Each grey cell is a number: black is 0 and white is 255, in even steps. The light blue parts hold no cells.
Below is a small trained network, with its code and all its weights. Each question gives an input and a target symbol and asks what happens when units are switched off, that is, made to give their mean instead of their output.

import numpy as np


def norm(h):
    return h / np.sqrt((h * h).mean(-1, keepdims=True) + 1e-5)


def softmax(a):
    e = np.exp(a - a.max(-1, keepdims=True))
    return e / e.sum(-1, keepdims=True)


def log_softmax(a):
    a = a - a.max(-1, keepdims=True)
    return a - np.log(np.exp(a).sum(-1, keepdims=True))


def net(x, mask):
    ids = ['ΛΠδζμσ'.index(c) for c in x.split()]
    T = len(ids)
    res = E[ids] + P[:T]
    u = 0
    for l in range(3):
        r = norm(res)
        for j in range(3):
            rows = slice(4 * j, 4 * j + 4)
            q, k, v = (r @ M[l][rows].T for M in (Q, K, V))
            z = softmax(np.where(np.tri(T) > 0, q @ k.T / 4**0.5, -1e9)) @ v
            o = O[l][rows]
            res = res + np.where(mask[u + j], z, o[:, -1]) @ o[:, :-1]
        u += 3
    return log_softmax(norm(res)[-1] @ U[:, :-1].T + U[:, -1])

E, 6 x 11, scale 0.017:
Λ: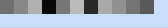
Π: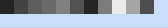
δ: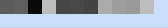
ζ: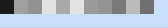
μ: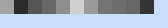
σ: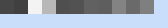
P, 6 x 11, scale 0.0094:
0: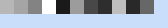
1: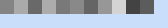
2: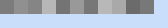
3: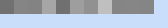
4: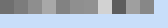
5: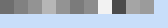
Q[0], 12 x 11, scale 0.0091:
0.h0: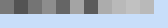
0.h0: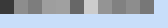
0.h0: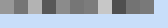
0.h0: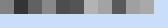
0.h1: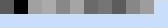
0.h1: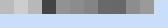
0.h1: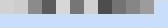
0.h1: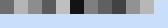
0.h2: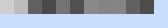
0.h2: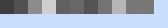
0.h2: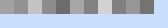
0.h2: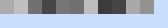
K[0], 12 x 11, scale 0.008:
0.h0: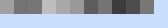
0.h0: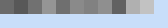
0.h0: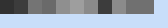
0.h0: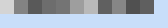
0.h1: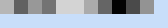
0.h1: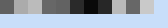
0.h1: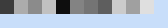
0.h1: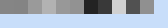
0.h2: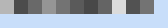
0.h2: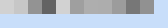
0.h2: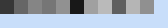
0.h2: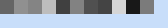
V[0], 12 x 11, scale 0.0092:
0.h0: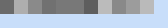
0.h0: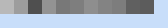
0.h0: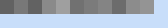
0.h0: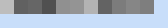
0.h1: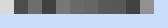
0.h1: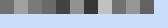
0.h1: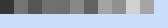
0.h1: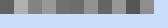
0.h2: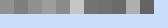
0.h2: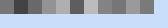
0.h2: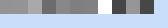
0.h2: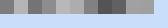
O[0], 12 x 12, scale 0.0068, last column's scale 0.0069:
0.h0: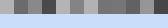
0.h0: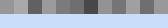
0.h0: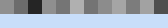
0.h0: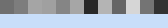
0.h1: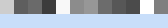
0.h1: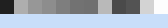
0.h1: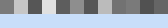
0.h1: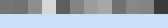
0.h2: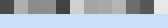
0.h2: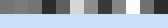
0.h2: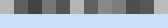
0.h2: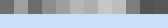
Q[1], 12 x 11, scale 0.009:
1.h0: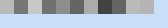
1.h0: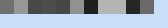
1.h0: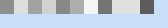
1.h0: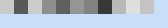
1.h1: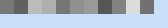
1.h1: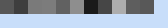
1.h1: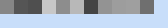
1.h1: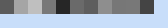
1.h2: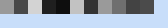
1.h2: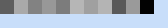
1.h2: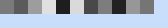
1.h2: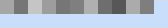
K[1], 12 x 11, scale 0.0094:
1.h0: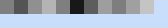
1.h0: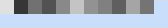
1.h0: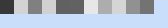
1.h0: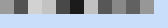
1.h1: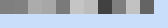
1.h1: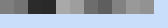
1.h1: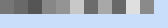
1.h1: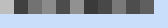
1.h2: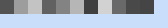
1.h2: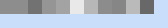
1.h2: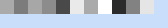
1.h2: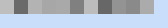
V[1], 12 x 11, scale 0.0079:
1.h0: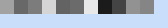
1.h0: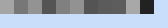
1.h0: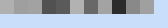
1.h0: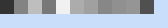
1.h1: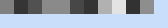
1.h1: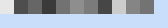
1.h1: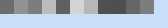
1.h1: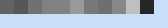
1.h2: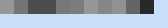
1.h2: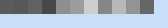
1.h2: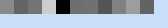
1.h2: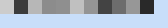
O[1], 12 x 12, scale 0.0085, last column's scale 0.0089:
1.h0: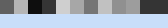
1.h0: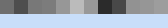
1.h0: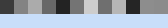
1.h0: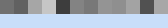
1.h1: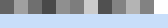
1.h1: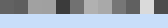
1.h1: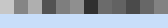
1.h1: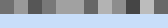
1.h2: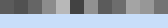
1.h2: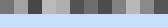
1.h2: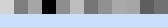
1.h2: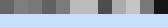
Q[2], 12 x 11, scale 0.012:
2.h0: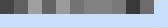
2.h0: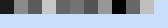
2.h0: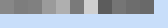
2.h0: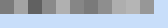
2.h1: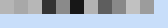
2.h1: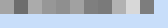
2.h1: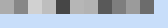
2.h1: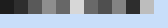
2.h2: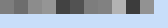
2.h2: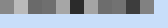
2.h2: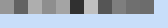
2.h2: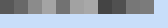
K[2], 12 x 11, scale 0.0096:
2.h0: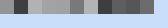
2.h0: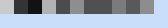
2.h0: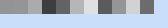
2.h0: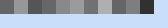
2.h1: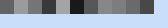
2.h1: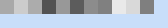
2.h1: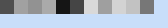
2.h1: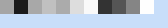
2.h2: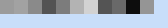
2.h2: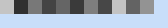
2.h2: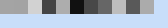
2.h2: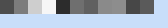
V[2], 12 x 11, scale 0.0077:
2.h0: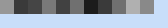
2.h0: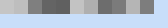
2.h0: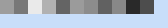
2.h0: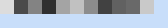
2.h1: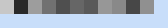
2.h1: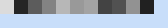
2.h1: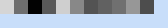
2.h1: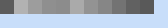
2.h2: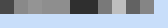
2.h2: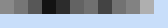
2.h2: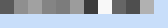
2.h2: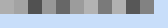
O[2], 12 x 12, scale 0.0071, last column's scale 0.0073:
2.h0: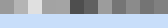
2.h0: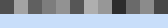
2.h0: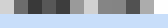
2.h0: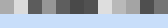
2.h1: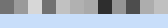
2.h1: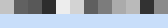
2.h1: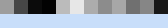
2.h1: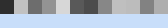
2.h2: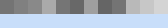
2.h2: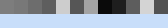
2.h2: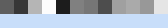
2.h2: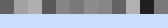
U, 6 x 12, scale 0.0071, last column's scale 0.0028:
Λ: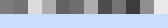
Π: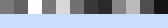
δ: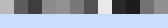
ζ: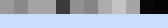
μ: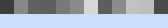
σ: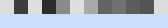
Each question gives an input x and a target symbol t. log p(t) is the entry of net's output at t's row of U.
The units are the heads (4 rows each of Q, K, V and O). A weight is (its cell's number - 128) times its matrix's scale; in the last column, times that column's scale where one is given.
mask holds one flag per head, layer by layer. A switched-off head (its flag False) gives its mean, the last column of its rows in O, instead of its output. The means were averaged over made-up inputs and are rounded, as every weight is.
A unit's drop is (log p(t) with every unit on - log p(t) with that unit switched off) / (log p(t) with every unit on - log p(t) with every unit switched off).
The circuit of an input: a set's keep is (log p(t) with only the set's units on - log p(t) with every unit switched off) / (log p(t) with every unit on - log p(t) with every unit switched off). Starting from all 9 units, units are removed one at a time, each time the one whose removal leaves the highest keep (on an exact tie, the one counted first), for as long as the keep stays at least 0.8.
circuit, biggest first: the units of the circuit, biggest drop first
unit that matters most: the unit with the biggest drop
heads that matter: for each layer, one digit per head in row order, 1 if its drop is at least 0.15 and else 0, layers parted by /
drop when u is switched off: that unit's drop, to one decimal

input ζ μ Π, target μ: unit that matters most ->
0.h1
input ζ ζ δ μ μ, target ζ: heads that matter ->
110 / 111 / 101
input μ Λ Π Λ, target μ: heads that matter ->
111 / 110 / 000
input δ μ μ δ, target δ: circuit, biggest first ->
(1.h2, 2.h2)
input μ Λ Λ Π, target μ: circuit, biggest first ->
(1.h1, 0.h1)
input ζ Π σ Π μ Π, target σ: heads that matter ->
001 / 001 / 010
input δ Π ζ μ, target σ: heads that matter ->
010 / 001 / 000
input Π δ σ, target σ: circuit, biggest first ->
(1.h2, 1.h0, 2.h1)
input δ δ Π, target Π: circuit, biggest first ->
(2.h0, 0.h2)
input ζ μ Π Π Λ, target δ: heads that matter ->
010 / 011 / 100
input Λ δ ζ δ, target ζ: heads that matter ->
010 / 000 / 000
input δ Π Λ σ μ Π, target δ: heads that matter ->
111 / 011 / 101
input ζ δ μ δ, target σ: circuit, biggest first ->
(2.h1, 0.h1)
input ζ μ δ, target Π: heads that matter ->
110 / 010 / 100
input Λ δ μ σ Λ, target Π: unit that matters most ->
1.h1
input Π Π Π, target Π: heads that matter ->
010 / 111 / 100
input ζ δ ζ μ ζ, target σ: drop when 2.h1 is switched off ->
0.4
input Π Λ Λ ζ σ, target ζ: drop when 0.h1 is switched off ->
0.8
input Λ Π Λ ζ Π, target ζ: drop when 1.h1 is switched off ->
0.0
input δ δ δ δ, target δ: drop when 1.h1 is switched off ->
0.2
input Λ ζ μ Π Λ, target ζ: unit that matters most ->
2.h0
